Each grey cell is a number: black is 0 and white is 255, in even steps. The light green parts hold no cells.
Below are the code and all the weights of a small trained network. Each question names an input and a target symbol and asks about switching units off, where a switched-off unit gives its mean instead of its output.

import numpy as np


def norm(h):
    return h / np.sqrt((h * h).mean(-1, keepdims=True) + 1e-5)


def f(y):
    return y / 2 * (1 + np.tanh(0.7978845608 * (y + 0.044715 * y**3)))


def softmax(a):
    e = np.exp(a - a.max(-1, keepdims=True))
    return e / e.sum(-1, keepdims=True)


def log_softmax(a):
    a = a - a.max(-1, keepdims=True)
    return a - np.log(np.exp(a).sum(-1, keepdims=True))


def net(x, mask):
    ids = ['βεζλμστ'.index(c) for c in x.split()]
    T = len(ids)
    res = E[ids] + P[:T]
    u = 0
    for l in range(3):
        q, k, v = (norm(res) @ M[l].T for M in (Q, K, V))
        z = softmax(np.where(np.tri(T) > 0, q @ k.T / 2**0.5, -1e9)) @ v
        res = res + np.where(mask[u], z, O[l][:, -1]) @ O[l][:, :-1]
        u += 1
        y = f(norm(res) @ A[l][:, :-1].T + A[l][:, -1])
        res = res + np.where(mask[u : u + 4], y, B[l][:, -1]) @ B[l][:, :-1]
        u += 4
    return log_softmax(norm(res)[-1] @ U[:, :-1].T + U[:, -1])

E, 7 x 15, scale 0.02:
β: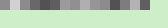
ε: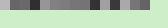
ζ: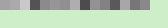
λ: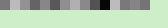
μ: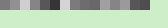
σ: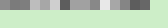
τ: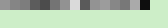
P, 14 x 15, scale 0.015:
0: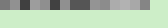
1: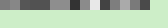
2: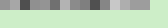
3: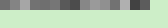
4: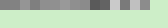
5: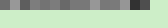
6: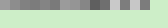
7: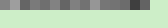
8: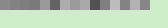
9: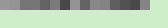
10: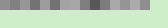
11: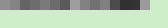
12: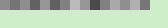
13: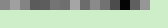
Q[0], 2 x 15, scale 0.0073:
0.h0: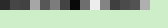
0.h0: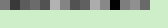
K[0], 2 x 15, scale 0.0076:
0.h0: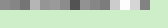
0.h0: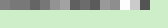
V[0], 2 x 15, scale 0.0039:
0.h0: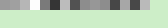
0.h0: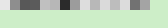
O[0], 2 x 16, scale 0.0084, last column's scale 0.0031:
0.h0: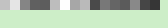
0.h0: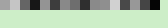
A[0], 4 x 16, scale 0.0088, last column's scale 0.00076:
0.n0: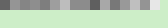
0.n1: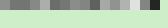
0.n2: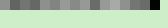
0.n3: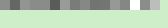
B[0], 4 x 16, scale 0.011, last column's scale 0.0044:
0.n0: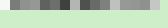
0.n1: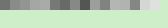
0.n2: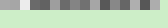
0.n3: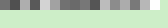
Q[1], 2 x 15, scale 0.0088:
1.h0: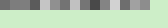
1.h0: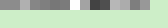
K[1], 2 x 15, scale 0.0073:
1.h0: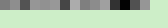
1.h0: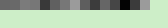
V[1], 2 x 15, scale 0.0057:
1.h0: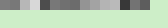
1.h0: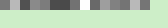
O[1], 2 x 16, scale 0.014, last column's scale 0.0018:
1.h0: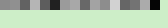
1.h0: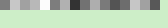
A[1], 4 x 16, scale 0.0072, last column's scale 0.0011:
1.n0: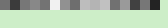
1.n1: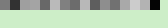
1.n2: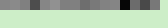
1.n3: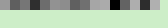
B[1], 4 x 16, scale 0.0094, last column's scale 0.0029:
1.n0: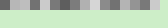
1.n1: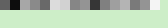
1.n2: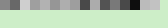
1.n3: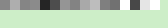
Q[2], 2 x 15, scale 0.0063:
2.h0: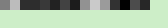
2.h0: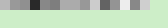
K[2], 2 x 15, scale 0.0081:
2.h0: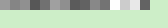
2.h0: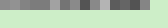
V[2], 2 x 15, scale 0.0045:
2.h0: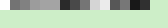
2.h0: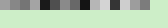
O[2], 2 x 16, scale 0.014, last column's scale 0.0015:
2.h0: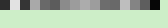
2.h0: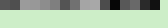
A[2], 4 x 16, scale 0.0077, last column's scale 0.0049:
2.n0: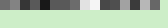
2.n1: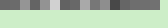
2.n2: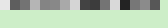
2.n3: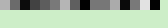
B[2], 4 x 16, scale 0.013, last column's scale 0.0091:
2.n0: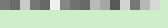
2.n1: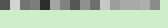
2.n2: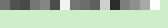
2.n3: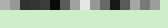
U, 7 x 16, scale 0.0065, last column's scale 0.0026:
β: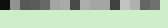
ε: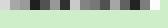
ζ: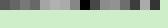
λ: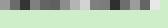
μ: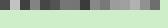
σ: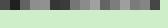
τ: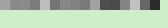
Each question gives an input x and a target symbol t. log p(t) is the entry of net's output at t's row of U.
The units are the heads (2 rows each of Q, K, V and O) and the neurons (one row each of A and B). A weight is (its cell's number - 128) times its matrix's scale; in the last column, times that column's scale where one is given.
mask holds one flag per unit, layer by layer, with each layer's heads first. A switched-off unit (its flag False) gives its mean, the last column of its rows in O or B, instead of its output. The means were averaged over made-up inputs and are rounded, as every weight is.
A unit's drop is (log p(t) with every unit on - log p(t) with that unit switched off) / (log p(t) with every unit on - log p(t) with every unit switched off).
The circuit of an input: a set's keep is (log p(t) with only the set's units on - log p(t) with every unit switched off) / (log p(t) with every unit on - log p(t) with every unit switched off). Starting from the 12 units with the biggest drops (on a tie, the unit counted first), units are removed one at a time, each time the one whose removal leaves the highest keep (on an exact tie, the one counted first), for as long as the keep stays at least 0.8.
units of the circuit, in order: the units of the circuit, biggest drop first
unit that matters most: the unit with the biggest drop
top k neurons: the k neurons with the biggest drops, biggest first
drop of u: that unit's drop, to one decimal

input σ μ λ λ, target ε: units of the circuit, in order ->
[2.n2]
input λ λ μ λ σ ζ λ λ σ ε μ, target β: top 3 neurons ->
[1.n2; 2.n1; 1.n3]
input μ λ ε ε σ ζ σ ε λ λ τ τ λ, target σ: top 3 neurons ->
[1.n2; 1.n3; 0.n3]
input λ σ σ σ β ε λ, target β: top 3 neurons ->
[2.n1; 0.n3; 0.n0]
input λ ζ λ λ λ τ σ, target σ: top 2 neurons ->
[1.n2; 1.n3]
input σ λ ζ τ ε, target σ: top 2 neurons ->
[0.n1; 2.n0]
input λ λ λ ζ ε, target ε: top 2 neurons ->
[2.n2; 0.n0]
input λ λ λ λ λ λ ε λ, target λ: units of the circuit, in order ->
[2.h0; 2.n3; 0.n3; 2.n2]
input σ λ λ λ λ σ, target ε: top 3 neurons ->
[1.n0; 2.n2; 1.n3]
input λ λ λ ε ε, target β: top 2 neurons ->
[2.n1; 1.n3]
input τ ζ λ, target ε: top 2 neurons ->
[2.n2; 0.n3]
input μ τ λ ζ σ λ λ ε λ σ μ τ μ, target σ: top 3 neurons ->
[1.n0; 1.n3; 2.n2]
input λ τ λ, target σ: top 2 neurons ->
[1.n3; 0.n3]
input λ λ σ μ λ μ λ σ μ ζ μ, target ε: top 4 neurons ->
[2.n2; 0.n0; 1.n0; 0.n2]
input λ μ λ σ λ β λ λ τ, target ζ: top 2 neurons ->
[1.n3; 0.n0]
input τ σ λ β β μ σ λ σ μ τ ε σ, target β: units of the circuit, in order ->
[2.h0]
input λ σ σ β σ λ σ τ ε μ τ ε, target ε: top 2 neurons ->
[1.n3; 2.n2]
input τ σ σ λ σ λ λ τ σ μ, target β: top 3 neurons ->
[0.n0; 2.n0; 0.n2]
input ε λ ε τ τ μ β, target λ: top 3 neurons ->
[0.n0; 1.n3; 2.n0]
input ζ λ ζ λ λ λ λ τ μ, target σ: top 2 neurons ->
[1.n2; 1.n3]
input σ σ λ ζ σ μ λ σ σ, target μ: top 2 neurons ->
[0.n1; 1.n2]
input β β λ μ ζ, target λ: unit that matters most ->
0.h0
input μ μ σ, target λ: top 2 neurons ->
[0.n0; 2.n2]
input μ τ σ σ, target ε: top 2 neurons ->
[2.n2; 0.n2]
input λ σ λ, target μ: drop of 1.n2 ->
0.0
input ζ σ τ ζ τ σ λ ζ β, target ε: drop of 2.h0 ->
0.2
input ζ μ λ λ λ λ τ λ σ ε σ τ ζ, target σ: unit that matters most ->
2.h0
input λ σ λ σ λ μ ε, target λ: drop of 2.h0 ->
0.4
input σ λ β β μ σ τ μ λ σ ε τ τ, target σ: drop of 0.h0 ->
0.3
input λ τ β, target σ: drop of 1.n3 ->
0.2
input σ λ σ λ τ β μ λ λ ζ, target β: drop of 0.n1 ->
-0.1
